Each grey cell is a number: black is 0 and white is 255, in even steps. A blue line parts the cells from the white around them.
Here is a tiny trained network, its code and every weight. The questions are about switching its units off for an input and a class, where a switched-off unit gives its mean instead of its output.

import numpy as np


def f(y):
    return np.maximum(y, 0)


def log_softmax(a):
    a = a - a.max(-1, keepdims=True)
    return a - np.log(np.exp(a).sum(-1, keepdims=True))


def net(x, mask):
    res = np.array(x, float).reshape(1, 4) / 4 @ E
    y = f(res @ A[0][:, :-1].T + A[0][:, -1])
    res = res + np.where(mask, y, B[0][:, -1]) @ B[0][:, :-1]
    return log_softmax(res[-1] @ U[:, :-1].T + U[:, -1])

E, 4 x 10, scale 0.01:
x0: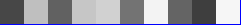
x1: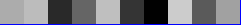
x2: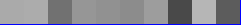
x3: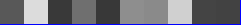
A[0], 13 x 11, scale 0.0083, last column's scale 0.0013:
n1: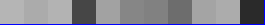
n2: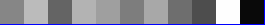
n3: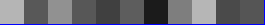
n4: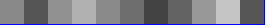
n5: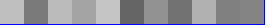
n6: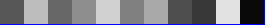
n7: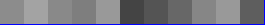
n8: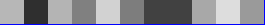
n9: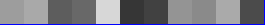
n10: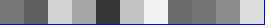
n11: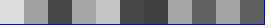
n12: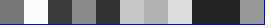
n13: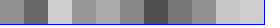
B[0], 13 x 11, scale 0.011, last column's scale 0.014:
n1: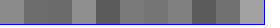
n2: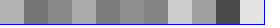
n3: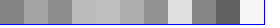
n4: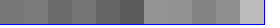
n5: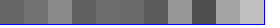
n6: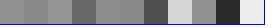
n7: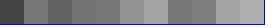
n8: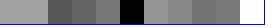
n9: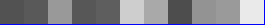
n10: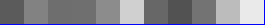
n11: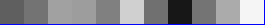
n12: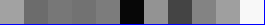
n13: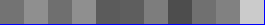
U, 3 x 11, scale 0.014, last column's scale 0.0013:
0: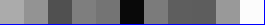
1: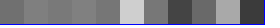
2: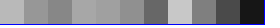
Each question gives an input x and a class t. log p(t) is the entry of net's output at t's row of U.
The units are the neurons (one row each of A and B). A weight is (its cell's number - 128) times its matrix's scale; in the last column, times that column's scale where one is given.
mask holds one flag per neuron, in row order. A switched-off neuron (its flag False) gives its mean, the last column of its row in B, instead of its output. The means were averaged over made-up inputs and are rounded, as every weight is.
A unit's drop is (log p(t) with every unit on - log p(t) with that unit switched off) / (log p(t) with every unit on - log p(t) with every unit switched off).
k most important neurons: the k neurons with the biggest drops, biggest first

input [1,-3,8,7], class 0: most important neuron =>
(n12)
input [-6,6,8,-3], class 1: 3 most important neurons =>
(n11, n9, n6)
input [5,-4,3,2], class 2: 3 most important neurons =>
(n11, n6, n9)
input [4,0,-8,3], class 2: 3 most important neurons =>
(n8, n6, n2)
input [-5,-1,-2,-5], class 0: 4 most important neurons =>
(n8, n6, n2, n13)
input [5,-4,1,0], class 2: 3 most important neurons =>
(n11, n6, n9)
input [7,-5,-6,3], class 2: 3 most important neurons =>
(n6, n2, n11)
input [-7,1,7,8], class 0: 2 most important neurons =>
(n12, n6)
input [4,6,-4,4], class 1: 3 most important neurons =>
(n11, n8, n9)
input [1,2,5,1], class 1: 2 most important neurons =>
(n8, n3)
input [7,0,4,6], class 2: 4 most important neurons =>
(n6, n2, n8, n13)
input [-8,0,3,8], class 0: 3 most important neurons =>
(n12, n6, n2)
